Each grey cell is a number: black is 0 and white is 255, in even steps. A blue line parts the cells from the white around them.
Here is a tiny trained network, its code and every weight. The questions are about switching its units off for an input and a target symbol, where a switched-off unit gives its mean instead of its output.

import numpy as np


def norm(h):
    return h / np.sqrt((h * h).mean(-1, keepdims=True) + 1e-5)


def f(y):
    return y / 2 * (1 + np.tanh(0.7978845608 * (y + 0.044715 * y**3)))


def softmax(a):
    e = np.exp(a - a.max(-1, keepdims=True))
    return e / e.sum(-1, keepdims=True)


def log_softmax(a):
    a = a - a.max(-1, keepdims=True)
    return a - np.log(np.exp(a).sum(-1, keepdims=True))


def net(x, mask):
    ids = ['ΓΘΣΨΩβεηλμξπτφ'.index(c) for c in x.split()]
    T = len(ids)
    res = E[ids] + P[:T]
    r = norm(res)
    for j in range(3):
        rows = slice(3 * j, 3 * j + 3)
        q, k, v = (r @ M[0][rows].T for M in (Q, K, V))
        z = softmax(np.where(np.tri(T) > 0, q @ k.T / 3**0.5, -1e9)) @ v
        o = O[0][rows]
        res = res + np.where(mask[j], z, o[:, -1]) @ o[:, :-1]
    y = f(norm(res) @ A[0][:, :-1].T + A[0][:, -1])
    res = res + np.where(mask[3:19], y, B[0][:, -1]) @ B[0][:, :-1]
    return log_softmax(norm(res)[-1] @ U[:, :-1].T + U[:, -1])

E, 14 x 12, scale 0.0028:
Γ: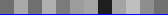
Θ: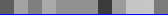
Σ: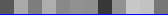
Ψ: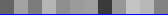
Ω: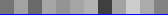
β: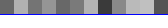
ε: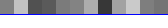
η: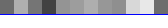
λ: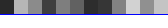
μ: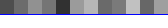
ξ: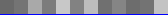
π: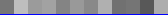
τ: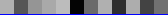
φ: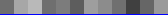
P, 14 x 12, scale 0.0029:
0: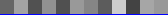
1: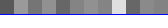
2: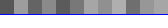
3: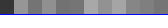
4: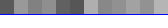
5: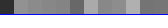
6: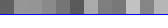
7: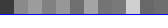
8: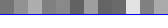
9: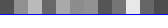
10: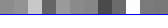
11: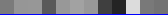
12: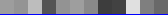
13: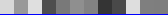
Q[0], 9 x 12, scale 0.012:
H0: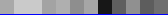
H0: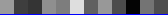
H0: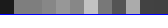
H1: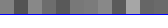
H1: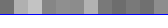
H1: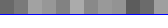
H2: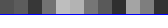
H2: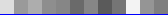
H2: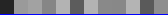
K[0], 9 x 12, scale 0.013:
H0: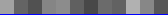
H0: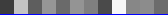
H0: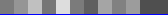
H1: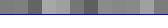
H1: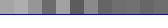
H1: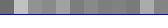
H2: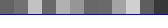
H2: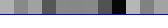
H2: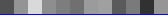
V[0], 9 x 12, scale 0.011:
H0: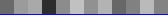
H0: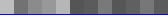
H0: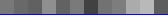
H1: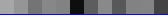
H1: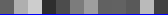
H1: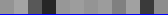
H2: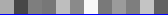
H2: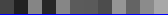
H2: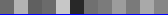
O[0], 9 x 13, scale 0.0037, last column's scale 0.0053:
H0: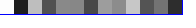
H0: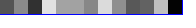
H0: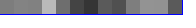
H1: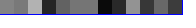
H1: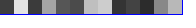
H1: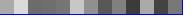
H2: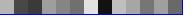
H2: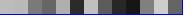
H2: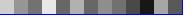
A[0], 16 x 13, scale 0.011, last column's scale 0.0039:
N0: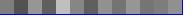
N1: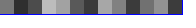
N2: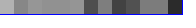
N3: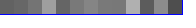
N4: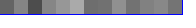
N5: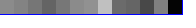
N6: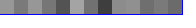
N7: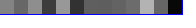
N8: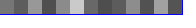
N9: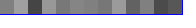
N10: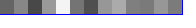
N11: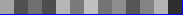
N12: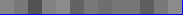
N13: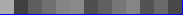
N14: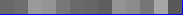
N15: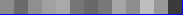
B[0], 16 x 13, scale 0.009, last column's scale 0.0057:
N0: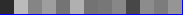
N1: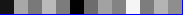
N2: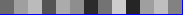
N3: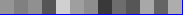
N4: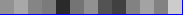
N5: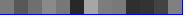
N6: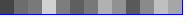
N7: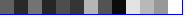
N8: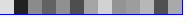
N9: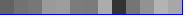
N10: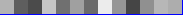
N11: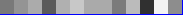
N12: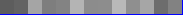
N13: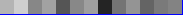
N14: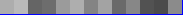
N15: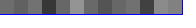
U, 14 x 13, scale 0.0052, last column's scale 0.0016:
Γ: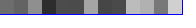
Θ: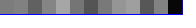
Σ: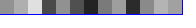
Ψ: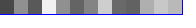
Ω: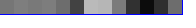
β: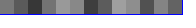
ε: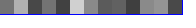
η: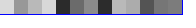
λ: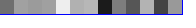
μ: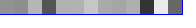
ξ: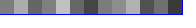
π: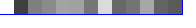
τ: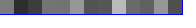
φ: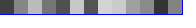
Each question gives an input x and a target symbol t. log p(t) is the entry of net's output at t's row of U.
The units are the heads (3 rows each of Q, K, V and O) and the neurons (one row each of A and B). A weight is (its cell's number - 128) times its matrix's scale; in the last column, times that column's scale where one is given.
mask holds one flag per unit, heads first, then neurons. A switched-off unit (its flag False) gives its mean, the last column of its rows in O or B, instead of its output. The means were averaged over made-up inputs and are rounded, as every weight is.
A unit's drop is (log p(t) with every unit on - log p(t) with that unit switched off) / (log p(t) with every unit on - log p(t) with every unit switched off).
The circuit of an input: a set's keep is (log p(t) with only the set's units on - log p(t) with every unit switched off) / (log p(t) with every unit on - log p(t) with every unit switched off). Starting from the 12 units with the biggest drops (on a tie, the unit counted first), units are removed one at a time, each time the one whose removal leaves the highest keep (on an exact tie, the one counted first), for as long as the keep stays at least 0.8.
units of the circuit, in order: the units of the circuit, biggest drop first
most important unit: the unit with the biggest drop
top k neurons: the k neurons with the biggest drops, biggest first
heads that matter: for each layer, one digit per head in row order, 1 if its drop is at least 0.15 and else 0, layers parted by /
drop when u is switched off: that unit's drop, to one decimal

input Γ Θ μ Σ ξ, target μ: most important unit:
N11
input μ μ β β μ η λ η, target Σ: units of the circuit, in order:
[H2; N2]
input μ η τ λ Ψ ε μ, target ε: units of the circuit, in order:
[H0; H1; N7; N4]
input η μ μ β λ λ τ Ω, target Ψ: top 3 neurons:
[N10; N9; N7]
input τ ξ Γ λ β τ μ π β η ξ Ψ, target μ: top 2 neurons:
[N11; N7]
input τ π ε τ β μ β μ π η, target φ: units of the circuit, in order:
[H2; H1; N7; H0]
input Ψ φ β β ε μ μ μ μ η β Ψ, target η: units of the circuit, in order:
[H0; H2; N13]
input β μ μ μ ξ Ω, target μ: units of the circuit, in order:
[H2; N11]
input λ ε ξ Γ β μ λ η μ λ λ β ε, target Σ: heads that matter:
111
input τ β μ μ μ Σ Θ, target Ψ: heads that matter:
100
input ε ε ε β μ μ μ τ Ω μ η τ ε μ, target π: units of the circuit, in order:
[N8; H1; H0]
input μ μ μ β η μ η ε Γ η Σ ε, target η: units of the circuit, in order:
[H0; N13; H2]
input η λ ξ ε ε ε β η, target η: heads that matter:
101
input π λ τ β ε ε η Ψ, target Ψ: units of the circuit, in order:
[H0]
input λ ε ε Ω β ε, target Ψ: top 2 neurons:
[N6; N9]
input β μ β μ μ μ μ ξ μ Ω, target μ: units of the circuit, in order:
[H0; H2; N11]
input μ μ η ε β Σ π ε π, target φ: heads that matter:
001
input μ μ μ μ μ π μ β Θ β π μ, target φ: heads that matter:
001
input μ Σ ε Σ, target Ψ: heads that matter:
011
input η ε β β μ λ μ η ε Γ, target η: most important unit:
H0
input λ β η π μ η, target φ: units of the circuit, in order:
[H2; N7]
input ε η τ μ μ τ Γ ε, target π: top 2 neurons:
[N8; N7]
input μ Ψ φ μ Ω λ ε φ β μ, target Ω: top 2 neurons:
[N5; N7]
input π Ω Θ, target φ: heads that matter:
101
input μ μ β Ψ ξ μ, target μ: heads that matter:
101
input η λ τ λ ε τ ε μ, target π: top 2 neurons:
[N8; N7]
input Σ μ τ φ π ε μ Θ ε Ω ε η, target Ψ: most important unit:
H0
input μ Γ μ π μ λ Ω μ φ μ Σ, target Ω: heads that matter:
111
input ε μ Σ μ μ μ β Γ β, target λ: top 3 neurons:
[N3; N7; N10]
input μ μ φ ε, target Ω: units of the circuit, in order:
[H0; N5; H2; H1]
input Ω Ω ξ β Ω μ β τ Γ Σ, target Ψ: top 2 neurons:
[N10; N9]
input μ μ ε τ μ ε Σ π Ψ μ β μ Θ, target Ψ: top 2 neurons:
[N10; N7]
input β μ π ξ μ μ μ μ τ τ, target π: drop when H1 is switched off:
1.1
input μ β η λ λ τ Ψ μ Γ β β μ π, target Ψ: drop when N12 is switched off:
0.0
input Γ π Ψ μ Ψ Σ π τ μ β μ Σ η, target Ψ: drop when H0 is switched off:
1.3
